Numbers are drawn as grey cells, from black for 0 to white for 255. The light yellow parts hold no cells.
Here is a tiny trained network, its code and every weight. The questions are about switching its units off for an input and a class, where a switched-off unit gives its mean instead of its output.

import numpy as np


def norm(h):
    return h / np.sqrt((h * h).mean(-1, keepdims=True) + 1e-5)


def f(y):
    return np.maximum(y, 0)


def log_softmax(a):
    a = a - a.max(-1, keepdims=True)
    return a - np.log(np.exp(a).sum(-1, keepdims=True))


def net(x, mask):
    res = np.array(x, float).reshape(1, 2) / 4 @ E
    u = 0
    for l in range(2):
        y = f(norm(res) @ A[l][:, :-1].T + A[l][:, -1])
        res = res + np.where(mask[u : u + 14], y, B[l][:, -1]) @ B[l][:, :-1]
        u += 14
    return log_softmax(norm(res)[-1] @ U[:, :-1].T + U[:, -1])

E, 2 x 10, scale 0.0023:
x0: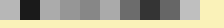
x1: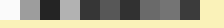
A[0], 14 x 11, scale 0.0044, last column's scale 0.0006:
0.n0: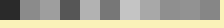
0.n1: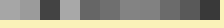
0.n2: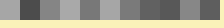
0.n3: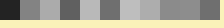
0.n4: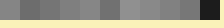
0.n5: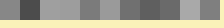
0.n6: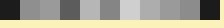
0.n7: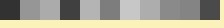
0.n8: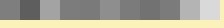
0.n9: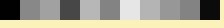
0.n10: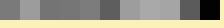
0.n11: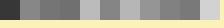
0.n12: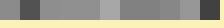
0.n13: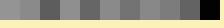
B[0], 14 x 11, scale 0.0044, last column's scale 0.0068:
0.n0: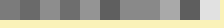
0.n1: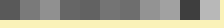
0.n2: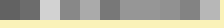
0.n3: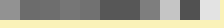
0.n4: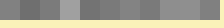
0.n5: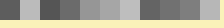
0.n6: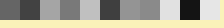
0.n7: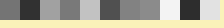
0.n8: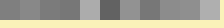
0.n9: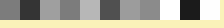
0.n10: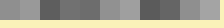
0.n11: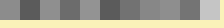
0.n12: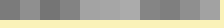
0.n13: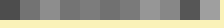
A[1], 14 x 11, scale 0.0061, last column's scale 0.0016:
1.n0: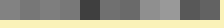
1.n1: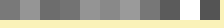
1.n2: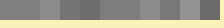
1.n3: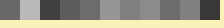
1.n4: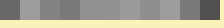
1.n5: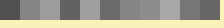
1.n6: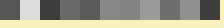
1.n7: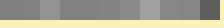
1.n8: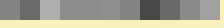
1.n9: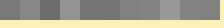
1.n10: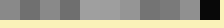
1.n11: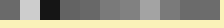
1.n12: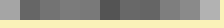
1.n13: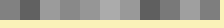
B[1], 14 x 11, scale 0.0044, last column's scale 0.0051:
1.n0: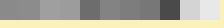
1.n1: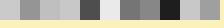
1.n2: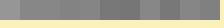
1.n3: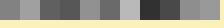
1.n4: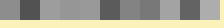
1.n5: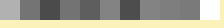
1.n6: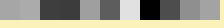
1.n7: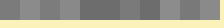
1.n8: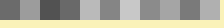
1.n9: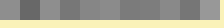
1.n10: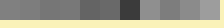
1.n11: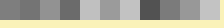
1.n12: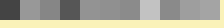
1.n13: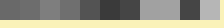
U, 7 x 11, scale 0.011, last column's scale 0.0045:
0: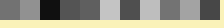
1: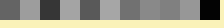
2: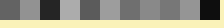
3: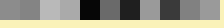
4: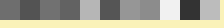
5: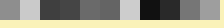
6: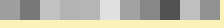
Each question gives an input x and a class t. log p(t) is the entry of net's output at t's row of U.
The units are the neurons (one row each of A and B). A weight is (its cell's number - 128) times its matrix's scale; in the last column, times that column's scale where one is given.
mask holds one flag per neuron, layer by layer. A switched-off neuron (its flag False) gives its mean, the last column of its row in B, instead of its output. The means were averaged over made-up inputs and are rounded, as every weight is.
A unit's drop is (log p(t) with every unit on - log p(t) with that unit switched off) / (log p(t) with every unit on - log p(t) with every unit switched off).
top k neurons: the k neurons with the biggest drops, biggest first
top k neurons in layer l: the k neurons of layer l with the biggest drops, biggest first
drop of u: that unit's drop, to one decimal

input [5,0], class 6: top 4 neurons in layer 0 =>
[0.n9 0.n6 0.n7 0.n3]
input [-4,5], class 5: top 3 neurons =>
[0.n9 0.n7 0.n6]
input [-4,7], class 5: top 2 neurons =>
[0.n9 0.n7]
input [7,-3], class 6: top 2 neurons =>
[0.n9 0.n6]
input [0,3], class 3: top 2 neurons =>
[0.n5 0.n9]
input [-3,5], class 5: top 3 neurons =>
[0.n9 0.n7 0.n6]
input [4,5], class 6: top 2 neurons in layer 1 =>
[1.n5 1.n13]
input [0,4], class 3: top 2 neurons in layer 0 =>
[0.n5 0.n9]
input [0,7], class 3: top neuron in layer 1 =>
[1.n0]
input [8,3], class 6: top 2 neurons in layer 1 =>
[1.n1 1.n8]
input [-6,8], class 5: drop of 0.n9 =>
0.3
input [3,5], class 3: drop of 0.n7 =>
0.2
